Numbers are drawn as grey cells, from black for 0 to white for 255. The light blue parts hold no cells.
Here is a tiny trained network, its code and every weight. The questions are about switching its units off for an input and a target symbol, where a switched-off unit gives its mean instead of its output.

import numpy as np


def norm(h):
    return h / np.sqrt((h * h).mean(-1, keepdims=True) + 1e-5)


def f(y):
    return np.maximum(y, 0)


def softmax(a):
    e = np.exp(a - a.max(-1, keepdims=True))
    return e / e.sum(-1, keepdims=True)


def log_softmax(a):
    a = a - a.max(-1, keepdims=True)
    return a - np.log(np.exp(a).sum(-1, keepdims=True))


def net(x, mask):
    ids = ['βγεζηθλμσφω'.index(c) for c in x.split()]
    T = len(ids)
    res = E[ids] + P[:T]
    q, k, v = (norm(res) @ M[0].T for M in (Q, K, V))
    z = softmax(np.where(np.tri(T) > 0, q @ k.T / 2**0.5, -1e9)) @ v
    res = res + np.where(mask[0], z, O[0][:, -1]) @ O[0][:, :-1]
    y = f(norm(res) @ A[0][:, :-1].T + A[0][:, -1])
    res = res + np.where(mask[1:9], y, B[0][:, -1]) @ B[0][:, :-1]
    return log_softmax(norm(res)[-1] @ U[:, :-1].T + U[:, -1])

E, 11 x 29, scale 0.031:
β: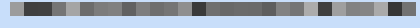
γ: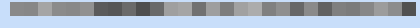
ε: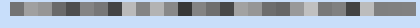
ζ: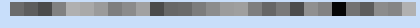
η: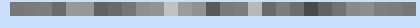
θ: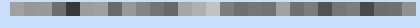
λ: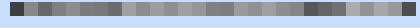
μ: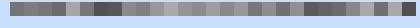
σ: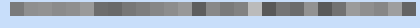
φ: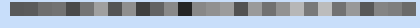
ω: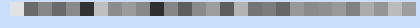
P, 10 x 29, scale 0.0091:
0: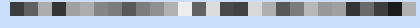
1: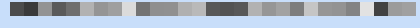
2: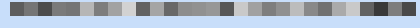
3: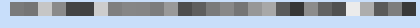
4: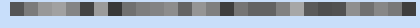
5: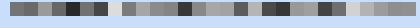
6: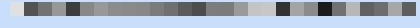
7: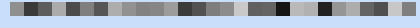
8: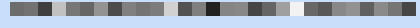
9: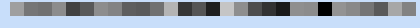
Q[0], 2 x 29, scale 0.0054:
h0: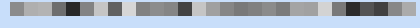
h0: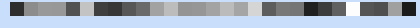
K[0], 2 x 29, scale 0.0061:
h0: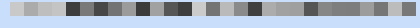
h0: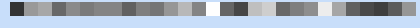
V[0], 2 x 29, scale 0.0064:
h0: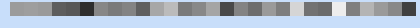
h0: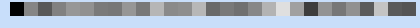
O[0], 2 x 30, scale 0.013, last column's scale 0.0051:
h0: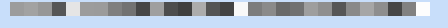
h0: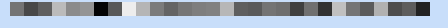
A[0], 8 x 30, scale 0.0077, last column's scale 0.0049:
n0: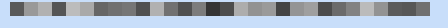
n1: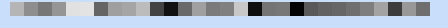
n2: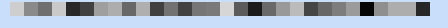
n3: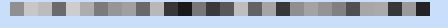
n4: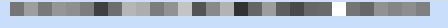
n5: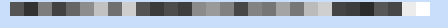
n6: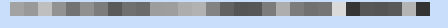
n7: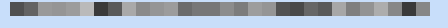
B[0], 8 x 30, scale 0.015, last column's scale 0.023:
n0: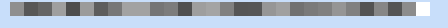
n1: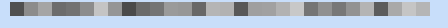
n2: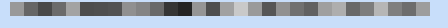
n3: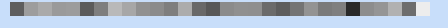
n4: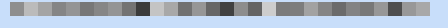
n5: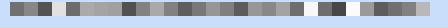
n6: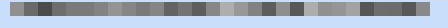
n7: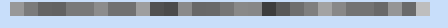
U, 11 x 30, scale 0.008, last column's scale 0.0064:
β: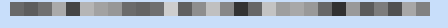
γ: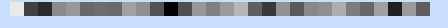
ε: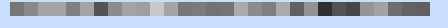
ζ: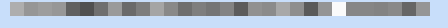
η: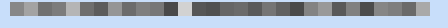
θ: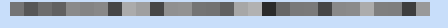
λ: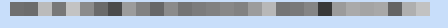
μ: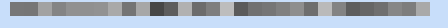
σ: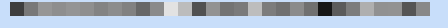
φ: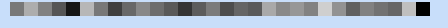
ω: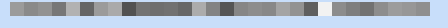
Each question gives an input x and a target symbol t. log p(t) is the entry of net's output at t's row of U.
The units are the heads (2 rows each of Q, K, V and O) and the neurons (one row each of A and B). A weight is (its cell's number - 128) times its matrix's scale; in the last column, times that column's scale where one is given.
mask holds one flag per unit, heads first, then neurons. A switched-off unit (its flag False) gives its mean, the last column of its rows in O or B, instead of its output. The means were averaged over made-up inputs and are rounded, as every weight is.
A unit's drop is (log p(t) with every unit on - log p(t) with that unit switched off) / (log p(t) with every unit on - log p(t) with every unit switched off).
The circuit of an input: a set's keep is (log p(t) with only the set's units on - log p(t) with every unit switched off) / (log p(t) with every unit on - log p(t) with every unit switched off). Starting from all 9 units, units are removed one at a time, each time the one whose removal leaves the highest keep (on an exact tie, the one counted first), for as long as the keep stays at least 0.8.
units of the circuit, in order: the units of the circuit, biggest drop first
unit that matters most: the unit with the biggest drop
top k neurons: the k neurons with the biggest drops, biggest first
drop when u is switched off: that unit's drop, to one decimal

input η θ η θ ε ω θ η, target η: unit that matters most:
h0
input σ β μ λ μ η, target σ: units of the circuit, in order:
h0, n0
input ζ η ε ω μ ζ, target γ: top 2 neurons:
n2, n1
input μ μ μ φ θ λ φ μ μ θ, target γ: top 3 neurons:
n2, n6, n4
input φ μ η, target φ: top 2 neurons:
n7, n1
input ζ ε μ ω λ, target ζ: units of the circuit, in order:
h0, n2
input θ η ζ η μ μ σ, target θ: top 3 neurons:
n0, n1, n5
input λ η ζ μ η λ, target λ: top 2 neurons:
n1, n4
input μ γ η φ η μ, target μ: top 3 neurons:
n1, n7, n3
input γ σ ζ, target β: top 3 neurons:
n5, n3, n7
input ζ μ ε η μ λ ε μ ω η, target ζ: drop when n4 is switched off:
0.2
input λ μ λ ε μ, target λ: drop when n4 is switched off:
0.4
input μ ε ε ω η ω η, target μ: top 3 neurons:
n1, n7, n3
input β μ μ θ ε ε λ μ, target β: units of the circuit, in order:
n3
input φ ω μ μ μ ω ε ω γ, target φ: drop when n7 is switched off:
1.0
